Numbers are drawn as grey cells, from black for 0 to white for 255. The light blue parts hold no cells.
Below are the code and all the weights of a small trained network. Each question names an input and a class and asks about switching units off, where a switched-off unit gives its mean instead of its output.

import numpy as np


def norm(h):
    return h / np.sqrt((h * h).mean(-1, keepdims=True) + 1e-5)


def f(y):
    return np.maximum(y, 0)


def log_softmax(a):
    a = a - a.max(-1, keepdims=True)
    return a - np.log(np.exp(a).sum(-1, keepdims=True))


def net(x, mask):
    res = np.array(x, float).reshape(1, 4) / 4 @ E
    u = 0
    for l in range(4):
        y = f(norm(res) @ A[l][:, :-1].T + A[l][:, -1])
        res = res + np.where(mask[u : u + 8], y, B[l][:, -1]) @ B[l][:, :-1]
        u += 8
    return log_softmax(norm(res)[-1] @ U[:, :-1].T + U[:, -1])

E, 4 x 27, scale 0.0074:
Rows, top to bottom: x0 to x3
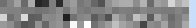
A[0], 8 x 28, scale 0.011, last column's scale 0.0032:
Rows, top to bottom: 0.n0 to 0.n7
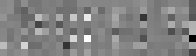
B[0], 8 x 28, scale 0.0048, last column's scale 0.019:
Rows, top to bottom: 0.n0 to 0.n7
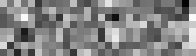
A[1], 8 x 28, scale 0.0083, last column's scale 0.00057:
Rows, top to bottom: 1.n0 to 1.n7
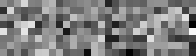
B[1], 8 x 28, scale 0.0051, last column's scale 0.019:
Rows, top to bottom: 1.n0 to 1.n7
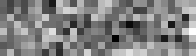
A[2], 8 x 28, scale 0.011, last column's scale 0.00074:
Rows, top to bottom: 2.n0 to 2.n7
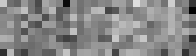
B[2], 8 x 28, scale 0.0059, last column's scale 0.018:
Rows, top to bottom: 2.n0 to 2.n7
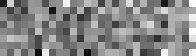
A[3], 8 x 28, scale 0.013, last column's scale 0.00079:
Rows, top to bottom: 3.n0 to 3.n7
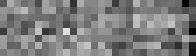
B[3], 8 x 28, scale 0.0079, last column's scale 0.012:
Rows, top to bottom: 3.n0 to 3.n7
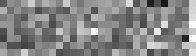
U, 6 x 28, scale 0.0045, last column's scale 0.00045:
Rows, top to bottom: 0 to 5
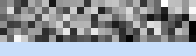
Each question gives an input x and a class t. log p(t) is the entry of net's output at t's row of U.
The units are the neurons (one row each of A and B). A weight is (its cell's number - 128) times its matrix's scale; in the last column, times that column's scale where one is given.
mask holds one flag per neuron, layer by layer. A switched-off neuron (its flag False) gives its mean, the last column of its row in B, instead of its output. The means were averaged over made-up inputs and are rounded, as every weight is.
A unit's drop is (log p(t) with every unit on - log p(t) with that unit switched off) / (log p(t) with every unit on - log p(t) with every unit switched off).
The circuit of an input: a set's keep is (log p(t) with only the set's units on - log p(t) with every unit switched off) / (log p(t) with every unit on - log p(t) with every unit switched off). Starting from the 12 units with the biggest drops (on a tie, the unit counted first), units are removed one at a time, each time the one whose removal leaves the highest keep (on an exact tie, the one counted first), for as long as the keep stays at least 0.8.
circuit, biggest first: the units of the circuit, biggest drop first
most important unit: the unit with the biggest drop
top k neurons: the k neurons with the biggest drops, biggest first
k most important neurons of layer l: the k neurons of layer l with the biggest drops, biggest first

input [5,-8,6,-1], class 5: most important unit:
0.n5
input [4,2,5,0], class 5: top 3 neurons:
(0.n4, 0.n5, 1.n3)
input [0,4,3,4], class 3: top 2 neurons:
(0.n2, 0.n4)
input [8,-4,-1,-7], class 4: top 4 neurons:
(0.n6, 1.n4, 3.n4, 1.n3)
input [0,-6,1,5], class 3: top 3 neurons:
(0.n2, 0.n4, 3.n6)
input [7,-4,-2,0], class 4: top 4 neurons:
(0.n4, 0.n5, 1.n3, 0.n6)
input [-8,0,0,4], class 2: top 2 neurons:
(0.n2, 0.n6)
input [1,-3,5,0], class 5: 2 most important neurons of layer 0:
(0.n4, 0.n5)
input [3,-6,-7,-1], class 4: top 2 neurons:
(0.n4, 0.n5)
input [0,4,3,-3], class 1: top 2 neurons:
(0.n2, 2.n0)
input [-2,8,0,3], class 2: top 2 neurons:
(0.n2, 0.n6)
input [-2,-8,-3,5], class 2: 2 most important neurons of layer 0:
(0.n2, 0.n5)
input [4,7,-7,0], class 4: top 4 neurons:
(0.n4, 0.n5, 1.n3, 3.n4)
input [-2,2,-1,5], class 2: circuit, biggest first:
(0.n2)
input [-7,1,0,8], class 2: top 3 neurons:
(0.n2, 0.n6, 1.n4)
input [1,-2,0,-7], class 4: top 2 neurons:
(0.n6, 0.n5)
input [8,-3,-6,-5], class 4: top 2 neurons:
(1.n3, 3.n4)
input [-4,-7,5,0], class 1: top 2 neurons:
(0.n4, 2.n0)
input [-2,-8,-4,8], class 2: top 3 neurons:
(0.n2, 0.n5, 1.n4)
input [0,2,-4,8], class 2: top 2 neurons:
(0.n2, 0.n4)
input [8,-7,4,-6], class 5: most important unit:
1.n3
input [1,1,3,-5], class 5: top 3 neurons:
(0.n5, 0.n4, 1.n3)
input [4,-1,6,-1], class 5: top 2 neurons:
(0.n5, 0.n4)
